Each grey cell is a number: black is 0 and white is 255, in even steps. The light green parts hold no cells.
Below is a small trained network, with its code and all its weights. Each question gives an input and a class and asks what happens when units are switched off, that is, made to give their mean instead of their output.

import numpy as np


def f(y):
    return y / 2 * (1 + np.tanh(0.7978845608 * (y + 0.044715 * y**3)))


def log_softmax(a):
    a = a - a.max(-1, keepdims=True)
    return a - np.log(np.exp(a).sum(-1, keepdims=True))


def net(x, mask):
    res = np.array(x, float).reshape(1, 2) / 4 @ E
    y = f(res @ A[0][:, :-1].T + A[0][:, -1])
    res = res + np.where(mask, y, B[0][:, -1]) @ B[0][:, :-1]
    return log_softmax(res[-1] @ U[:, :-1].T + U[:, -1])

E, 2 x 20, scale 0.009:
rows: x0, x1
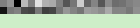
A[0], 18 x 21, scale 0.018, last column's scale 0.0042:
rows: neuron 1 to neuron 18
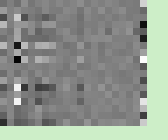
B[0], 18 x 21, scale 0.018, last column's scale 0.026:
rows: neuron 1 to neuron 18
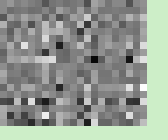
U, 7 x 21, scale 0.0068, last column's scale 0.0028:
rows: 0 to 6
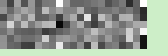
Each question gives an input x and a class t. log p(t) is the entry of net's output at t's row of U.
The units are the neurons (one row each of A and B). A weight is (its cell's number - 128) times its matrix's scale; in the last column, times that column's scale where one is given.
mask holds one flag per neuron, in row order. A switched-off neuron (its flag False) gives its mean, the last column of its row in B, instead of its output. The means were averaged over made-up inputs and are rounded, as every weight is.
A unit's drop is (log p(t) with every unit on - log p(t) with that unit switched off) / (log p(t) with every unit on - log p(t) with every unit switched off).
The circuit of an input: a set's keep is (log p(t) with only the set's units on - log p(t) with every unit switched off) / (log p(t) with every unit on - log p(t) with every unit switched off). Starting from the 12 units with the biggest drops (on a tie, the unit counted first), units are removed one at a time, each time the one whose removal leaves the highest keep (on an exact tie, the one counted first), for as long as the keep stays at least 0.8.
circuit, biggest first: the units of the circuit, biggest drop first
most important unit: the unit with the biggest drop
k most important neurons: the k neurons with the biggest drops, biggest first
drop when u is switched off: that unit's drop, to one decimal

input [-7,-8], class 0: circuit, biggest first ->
[neuron 4; neuron 7]
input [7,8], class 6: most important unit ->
neuron 18
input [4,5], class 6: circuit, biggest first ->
[neuron 13; neuron 18]
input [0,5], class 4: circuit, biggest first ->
[neuron 18; neuron 9]
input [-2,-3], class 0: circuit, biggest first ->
[neuron 13; neuron 7]
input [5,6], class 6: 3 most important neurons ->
[neuron 13; neuron 18; neuron 3]
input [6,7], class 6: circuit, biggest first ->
[neuron 18; neuron 13]
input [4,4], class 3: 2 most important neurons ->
[neuron 15; neuron 9]
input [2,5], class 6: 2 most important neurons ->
[neuron 13; neuron 15]
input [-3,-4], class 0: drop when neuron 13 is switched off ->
0.3
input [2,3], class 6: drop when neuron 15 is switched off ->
0.2
